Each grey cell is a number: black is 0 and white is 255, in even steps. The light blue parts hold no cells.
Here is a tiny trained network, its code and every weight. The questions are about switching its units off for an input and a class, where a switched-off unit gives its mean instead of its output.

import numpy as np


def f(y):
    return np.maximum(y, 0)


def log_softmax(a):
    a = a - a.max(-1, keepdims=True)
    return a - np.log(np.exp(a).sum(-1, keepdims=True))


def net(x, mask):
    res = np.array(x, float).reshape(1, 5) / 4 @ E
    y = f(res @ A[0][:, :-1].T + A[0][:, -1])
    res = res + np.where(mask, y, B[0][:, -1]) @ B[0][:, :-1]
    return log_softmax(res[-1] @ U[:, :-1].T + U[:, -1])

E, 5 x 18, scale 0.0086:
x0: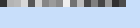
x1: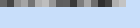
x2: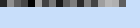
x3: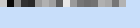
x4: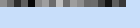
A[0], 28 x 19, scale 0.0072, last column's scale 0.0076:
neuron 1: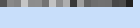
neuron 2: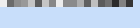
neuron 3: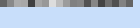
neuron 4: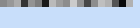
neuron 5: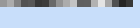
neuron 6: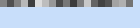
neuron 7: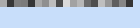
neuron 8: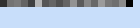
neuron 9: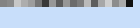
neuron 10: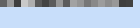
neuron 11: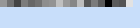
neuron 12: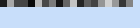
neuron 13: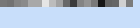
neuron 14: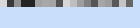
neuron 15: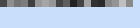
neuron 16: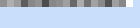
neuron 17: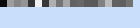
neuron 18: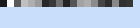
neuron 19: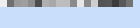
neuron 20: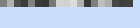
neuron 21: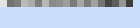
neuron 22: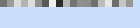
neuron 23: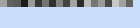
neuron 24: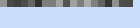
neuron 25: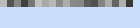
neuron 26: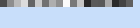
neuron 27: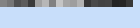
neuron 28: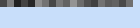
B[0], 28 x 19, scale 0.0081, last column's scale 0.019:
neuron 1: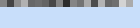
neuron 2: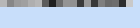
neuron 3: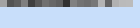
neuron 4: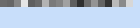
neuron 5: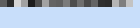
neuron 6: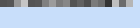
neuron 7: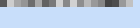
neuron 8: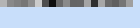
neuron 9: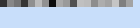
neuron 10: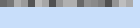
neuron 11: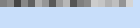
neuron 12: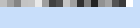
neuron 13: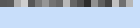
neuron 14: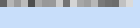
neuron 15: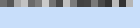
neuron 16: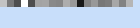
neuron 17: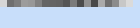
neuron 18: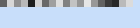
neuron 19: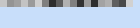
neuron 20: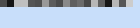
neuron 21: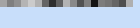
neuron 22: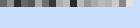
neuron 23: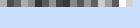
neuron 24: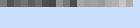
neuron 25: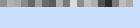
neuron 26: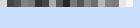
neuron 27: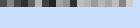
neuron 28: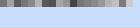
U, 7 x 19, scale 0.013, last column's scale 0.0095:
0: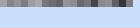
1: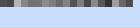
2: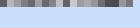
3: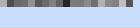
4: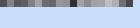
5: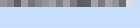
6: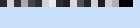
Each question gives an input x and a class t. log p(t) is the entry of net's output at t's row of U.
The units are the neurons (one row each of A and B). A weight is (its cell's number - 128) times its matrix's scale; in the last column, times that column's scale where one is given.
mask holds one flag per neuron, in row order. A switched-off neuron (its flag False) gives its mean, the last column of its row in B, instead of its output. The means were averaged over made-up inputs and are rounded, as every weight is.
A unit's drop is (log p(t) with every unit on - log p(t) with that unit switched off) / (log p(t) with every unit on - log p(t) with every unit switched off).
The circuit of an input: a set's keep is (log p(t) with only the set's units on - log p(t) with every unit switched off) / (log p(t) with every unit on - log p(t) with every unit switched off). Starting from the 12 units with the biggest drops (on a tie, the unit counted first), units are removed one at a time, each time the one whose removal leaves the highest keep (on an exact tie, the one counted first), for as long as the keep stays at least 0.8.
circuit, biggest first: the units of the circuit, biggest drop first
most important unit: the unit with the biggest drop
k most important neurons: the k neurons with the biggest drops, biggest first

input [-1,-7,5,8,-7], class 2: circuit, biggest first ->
neuron 14
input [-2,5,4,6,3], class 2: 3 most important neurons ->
neuron 14; neuron 7; neuron 20
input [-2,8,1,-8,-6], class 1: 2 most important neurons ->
neuron 15; neuron 13
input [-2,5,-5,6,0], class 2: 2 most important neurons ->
neuron 14; neuron 12
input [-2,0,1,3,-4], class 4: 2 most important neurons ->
neuron 18; neuron 26
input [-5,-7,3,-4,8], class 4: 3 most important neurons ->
neuron 28; neuron 24; neuron 11
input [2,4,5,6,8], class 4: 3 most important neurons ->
neuron 27; neuron 28; neuron 18
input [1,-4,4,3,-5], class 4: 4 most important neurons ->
neuron 22; neuron 9; neuron 19; neuron 2
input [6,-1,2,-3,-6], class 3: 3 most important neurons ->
neuron 26; neuron 17; neuron 27
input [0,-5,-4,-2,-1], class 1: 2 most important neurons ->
neuron 12; neuron 20
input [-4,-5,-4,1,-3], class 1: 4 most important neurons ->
neuron 12; neuron 26; neuron 20; neuron 5
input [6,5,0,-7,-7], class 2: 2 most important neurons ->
neuron 18; neuron 27
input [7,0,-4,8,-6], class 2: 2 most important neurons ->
neuron 7; neuron 14
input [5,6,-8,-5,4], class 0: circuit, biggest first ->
neuron 19
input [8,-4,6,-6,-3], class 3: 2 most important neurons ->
neuron 26; neuron 17
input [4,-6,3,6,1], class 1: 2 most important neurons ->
neuron 20; neuron 5
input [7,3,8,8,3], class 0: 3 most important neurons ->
neuron 12; neuron 18; neuron 15
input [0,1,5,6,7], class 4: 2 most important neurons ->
neuron 28; neuron 27
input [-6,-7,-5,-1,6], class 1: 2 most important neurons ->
neuron 20; neuron 26
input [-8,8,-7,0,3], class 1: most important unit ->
neuron 13
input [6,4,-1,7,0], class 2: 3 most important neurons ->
neuron 7; neuron 14; neuron 25
